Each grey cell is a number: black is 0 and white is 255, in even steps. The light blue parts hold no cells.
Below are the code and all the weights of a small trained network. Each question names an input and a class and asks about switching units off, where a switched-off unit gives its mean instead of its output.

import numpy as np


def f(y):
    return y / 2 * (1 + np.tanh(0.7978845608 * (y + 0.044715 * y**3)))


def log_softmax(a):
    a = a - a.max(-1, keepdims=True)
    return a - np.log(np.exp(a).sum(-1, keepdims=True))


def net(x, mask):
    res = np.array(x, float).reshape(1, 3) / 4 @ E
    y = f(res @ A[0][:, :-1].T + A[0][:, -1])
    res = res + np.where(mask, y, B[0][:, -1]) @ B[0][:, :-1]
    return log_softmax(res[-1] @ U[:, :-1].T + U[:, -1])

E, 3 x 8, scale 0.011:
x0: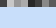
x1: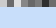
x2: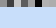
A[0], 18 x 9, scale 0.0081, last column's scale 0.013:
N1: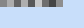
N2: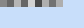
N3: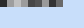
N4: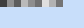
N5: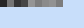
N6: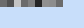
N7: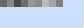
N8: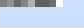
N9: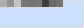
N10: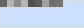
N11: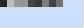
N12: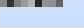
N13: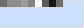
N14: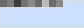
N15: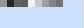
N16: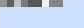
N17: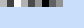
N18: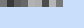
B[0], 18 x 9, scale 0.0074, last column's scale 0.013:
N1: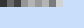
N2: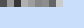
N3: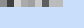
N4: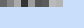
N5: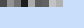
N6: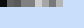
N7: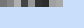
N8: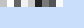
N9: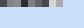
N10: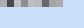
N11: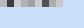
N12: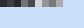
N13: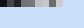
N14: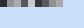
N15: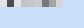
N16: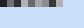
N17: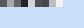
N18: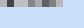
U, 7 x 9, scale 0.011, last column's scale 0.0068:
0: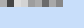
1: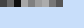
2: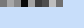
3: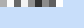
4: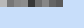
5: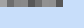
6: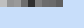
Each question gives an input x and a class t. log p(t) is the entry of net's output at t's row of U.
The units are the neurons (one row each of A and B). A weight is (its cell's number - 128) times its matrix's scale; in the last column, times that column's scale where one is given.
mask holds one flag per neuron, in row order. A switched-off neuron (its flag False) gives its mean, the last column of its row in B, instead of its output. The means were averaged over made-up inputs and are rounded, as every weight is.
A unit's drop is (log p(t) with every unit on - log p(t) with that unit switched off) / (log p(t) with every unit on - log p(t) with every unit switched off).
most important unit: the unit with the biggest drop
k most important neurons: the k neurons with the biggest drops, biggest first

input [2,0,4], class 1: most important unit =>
N6
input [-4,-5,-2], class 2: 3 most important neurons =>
[N5 N11 N7]
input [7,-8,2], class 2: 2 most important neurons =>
[N4 N5]
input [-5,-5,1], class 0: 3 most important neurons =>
[N15 N17 N18]
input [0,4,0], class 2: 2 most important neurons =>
[N17 N9]
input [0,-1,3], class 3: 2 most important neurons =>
[N13 N1]
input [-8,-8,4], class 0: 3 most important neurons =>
[N15 N18 N17]
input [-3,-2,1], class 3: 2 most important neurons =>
[N11 N3]
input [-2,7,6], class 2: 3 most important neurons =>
[N17 N9 N13]
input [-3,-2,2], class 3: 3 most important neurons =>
[N11 N3 N10]
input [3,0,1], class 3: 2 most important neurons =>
[N15 N18]
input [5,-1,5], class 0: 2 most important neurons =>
[N11 N3]
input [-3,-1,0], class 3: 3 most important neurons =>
[N11 N3 N10]
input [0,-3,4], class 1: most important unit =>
N12
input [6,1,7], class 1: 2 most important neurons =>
[N16 N6]
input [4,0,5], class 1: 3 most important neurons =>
[N16 N15 N6]
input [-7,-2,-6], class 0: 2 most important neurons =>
[N15 N18]
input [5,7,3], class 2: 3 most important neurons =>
[N17 N9 N15]
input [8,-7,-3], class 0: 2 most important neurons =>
[N11 N3]
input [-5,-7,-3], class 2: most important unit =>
N5
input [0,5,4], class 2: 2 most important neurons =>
[N17 N13]
